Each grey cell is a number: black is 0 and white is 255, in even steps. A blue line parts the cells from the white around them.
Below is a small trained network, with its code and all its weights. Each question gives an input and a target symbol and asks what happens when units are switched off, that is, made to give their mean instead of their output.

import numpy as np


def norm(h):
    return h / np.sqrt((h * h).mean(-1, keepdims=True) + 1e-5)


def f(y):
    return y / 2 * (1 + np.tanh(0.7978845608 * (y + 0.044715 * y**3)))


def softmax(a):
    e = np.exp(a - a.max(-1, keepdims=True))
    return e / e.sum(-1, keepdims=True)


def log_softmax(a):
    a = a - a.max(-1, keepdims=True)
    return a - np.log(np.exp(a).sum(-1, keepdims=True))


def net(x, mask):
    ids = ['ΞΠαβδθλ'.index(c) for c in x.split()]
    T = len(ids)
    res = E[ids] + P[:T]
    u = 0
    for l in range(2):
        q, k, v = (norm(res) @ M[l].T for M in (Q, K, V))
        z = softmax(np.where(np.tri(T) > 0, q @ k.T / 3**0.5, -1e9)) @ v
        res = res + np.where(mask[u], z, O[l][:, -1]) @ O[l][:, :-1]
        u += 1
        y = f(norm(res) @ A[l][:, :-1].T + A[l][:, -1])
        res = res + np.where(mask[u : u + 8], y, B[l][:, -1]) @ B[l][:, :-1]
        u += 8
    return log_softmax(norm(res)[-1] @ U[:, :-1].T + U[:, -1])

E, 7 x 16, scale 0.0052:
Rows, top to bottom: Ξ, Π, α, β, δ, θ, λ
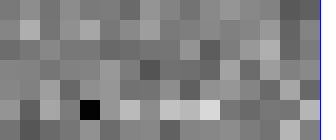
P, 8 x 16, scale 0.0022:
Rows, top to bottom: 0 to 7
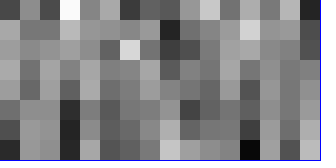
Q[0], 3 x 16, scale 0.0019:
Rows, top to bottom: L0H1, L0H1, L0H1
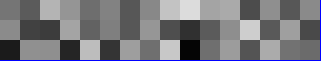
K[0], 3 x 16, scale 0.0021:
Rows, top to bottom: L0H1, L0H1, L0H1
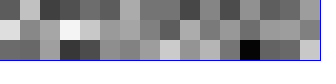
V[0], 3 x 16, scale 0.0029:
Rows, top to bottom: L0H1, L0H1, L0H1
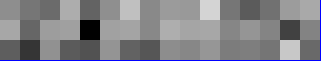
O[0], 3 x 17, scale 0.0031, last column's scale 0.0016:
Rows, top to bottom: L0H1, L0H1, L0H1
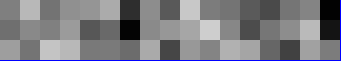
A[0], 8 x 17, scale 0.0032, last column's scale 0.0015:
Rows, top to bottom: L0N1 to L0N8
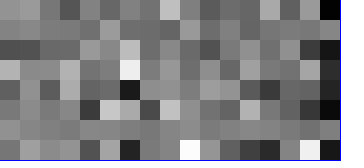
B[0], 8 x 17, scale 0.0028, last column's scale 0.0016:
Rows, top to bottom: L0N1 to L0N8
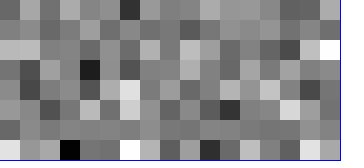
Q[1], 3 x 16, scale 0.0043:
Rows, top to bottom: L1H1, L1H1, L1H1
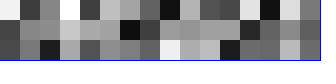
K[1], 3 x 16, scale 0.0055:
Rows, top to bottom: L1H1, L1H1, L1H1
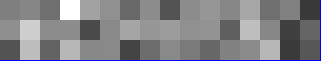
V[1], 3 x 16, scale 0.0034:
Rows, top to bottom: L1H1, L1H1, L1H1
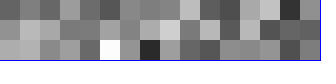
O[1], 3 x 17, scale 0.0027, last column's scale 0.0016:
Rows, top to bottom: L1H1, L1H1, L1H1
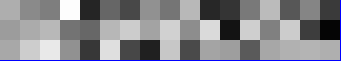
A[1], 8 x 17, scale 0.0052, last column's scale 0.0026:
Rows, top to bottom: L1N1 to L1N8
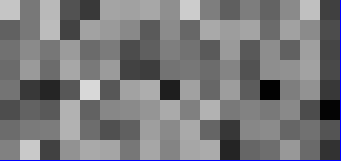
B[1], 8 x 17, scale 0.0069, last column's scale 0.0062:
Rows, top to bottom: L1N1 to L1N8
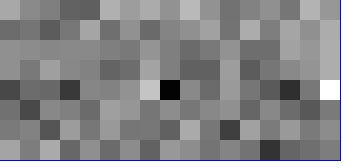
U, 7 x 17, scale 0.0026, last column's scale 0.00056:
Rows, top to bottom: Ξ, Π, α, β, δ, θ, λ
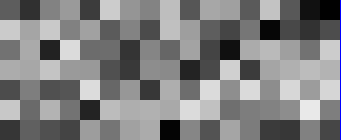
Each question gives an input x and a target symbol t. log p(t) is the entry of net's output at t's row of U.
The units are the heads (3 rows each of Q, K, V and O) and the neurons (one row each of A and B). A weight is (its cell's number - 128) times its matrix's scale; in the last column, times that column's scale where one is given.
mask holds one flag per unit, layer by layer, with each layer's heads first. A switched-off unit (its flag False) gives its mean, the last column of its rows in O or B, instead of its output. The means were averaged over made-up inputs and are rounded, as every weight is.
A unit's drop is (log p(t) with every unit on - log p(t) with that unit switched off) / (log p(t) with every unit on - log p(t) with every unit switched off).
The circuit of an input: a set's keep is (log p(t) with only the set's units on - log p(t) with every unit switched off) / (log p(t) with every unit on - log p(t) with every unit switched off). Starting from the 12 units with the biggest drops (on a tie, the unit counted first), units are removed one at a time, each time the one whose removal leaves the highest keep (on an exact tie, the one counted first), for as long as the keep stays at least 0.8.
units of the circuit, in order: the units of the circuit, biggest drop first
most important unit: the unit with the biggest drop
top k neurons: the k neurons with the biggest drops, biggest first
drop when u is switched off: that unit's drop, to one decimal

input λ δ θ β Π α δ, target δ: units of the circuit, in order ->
[L1N2; L1N5]
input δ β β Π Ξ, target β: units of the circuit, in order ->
[L1H1; L1N5]
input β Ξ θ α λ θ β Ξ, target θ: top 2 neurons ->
[L0N8; L1N5]
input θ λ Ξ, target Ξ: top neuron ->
[L0N8]
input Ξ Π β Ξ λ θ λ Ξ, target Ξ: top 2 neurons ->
[L0N5; L1N5]
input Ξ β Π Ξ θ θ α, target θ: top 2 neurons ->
[L0N8; L1N1]
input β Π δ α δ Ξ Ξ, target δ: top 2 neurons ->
[L1N5; L1N2]
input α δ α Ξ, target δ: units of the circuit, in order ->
[L1H1; L1N5; L1N2]
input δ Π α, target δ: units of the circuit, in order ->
[L1H1; L1N5]
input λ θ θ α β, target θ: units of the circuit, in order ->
[L0H1; L1N1; L1H1]
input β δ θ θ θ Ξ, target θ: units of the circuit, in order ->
[L0H1; L0N8; L1N1]
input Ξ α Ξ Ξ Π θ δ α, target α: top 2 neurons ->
[L1N5; L1N7]
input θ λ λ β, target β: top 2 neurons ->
[L0N8; L1N5]
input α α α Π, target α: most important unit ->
L1H1
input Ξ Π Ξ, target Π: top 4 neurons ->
[L1N8; L1N5; L0N3; L0N6]
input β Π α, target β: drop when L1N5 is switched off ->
0.2
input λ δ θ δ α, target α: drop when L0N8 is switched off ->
0.1
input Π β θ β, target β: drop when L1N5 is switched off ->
0.3
